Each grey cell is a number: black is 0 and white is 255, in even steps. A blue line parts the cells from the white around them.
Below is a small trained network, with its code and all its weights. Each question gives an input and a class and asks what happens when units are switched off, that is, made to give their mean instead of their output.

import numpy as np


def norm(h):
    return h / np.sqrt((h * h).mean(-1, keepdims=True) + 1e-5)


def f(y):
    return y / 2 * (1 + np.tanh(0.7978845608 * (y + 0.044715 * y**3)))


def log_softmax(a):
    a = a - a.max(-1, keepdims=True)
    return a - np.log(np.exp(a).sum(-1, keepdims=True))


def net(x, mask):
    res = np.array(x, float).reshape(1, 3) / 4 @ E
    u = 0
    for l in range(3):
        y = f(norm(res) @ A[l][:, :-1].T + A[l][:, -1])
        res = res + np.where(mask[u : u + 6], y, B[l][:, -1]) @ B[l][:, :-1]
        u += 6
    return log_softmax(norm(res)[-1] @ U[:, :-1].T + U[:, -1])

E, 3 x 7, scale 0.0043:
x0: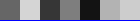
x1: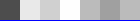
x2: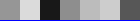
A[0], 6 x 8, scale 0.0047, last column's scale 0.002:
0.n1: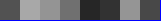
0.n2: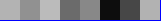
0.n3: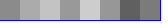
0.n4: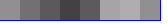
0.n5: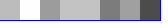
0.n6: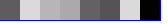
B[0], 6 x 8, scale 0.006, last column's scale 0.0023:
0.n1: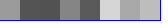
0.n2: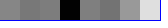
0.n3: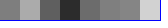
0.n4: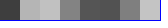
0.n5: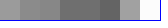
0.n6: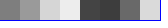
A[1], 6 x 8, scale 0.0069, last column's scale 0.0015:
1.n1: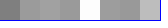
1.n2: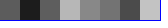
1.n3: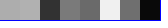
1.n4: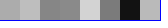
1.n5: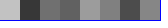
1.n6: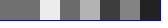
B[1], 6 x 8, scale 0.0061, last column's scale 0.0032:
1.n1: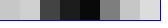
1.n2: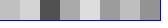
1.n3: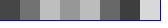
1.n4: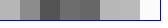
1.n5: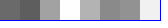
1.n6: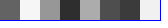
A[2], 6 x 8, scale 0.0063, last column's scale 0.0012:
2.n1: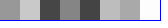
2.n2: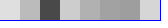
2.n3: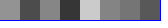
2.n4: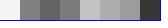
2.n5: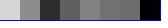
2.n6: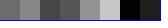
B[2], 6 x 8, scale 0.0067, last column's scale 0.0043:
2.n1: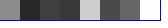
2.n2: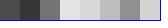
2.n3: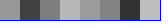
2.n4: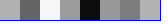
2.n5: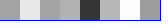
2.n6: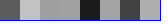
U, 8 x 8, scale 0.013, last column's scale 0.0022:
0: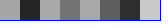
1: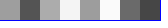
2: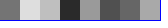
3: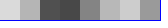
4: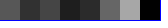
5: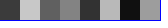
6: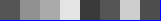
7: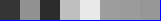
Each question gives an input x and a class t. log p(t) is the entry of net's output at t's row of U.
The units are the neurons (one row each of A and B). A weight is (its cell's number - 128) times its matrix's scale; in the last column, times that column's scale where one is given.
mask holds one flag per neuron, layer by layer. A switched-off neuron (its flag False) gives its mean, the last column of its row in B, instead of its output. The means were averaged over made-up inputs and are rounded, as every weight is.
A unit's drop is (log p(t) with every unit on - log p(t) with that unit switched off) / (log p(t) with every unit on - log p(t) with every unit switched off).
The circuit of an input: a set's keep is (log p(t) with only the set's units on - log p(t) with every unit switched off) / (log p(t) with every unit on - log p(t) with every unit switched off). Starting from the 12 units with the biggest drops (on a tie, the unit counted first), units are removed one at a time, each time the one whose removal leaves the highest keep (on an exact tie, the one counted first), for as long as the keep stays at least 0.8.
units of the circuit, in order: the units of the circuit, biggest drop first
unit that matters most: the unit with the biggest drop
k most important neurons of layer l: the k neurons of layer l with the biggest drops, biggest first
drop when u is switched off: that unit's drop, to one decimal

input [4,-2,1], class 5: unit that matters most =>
1.n3
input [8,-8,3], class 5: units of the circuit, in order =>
(1.n3; 2.n6)
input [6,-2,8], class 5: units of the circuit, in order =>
(1.n3; 2.n6)
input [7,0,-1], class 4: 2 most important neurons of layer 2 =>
(2.n1; 2.n2)
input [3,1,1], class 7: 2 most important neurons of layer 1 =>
(1.n3; 1.n6)
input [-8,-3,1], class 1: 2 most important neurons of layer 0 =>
(0.n4; 0.n5)
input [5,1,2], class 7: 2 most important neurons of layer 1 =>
(1.n6; 1.n1)
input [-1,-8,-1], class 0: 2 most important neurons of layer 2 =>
(2.n2; 2.n3)
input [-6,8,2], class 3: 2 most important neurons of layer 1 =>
(1.n1; 1.n4)
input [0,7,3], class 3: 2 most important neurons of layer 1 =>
(1.n1; 1.n5)
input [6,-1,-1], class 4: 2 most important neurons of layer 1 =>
(1.n5; 1.n6)
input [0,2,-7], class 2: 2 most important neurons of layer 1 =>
(1.n6; 1.n5)
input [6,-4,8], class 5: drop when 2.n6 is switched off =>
0.2
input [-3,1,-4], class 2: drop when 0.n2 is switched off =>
-0.1
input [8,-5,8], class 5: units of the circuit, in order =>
(1.n3)
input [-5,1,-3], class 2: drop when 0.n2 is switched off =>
-0.1
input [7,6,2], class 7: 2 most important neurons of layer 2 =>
(2.n1; 2.n4)
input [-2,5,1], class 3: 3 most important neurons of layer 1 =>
(1.n1; 1.n3; 1.n4)
